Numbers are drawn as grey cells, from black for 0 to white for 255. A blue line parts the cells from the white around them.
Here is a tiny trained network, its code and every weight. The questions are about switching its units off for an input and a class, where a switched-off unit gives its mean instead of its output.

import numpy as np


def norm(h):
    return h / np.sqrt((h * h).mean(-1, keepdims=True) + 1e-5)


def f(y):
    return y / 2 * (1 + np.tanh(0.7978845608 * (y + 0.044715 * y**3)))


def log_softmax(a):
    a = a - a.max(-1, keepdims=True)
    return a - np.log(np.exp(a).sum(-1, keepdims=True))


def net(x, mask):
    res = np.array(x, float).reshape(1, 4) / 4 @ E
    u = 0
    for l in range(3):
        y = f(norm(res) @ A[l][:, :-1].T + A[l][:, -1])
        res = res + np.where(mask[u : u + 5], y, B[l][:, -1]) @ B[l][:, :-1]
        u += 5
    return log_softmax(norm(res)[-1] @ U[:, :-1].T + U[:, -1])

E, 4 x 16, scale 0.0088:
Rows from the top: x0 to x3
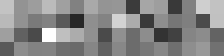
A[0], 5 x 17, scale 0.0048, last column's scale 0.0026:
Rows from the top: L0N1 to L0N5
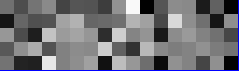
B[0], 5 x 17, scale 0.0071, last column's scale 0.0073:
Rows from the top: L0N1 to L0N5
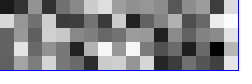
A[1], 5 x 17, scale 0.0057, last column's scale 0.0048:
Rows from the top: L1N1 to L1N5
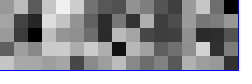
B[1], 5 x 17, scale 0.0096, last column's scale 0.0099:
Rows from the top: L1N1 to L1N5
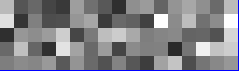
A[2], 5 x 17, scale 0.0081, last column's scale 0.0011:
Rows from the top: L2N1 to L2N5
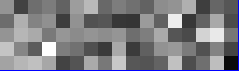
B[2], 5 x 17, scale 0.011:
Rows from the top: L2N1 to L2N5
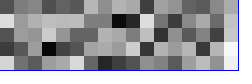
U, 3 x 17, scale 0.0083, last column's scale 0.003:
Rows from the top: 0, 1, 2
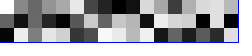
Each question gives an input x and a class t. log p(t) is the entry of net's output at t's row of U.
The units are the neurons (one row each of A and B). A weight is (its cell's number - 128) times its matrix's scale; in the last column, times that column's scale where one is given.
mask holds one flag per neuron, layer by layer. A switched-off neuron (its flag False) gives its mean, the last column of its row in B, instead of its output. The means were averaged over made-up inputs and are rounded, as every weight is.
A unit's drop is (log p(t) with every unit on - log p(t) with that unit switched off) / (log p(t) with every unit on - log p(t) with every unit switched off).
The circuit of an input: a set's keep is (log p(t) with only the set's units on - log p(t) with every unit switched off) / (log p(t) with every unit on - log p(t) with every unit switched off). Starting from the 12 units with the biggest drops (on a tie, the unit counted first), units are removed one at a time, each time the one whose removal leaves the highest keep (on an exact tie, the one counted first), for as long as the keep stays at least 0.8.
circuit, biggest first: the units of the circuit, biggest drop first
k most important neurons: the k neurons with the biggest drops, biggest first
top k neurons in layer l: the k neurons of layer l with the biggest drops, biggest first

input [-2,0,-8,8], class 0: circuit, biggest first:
L2N4
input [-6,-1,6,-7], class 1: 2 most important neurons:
L0N2, L1N2
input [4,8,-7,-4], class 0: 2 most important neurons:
L2N5, L1N2
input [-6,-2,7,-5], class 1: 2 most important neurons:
L0N2, L1N2
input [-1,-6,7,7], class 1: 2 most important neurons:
L1N2, L0N2
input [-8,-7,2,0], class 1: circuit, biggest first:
L0N2, L2N4
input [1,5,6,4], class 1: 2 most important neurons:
L1N2, L0N4
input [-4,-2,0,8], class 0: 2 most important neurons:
L0N2, L2N5
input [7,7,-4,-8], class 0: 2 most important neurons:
L2N5, L1N2
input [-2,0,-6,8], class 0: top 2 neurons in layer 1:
L1N4, L1N2
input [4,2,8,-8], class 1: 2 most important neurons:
L1N2, L0N1
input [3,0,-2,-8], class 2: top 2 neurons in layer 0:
L0N2, L0N4
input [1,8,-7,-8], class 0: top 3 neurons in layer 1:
L1N2, L1N4, L1N1
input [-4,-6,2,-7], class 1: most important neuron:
L2N4
